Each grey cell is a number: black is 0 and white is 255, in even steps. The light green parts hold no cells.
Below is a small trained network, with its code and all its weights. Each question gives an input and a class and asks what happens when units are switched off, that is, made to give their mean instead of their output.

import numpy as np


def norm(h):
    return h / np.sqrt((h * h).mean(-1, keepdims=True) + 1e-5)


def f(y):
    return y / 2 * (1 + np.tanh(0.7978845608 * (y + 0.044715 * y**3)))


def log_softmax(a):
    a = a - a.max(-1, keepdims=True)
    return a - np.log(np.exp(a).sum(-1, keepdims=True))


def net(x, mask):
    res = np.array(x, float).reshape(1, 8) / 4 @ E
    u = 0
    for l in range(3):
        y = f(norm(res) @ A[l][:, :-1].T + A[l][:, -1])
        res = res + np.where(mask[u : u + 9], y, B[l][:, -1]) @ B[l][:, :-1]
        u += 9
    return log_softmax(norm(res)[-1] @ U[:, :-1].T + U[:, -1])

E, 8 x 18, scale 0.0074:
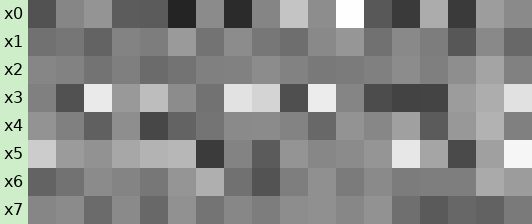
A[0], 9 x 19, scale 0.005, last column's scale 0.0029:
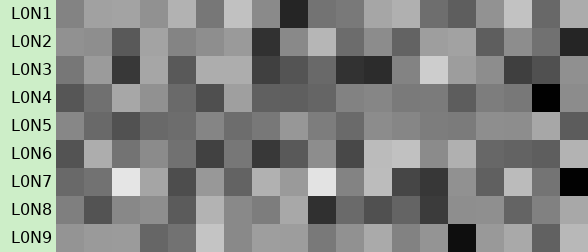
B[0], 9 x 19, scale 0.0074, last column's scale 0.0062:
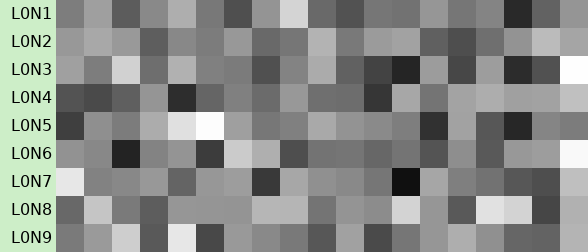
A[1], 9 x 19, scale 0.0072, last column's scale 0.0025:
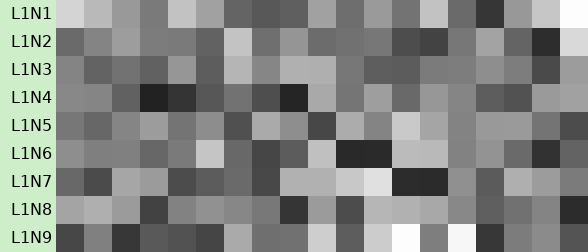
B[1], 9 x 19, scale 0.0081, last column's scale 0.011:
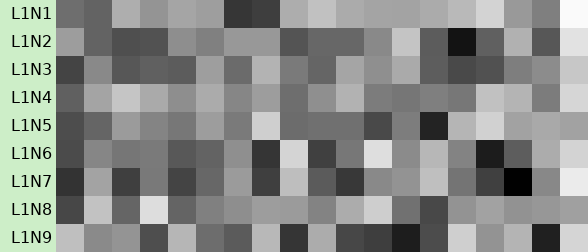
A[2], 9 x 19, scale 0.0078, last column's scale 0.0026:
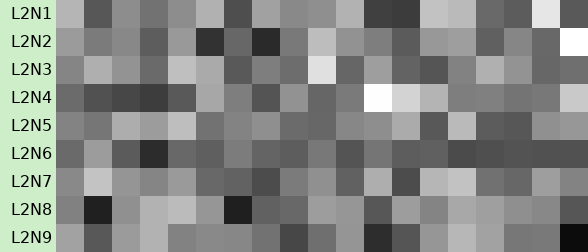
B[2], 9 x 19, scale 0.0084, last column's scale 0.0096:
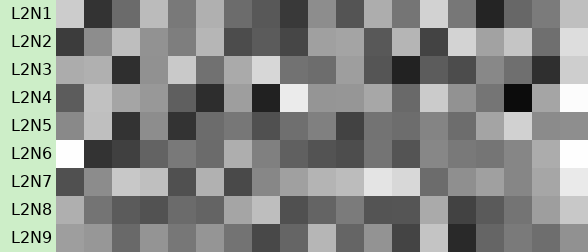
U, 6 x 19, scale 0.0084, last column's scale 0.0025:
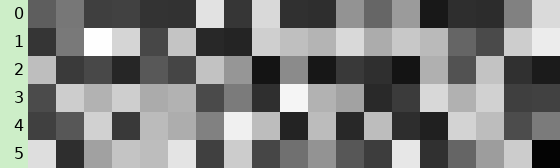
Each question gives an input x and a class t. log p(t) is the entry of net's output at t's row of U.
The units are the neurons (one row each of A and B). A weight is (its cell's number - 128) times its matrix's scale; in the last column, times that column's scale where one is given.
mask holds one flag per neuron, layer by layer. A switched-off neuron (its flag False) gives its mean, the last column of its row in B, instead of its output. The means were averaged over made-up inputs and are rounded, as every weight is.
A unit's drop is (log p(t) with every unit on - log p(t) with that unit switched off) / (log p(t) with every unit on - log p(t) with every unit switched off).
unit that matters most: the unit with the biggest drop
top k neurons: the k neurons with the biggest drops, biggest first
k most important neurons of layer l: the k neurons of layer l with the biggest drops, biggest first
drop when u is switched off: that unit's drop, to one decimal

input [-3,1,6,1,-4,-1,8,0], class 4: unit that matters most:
L1N7
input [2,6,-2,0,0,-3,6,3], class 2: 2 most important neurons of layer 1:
[L1N9 L1N6]
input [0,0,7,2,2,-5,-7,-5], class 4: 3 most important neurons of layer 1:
[L1N7 L1N6 L1N5]
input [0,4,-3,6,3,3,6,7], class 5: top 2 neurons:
[L0N9 L1N6]
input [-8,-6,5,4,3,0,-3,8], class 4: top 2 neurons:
[L0N8 L1N1]
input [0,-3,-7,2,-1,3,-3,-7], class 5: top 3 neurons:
[L1N6 L1N7 L2N8]
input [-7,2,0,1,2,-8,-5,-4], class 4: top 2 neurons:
[L1N7 L0N8]
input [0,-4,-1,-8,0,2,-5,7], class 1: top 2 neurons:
[L0N3 L1N6]
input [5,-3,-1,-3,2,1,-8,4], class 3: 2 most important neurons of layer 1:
[L1N4 L1N2]
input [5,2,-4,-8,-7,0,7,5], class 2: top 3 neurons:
[L0N6 L1N1 L0N4]
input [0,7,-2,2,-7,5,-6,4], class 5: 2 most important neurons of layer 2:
[L2N8 L2N3]
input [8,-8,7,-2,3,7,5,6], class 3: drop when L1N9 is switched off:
0.2
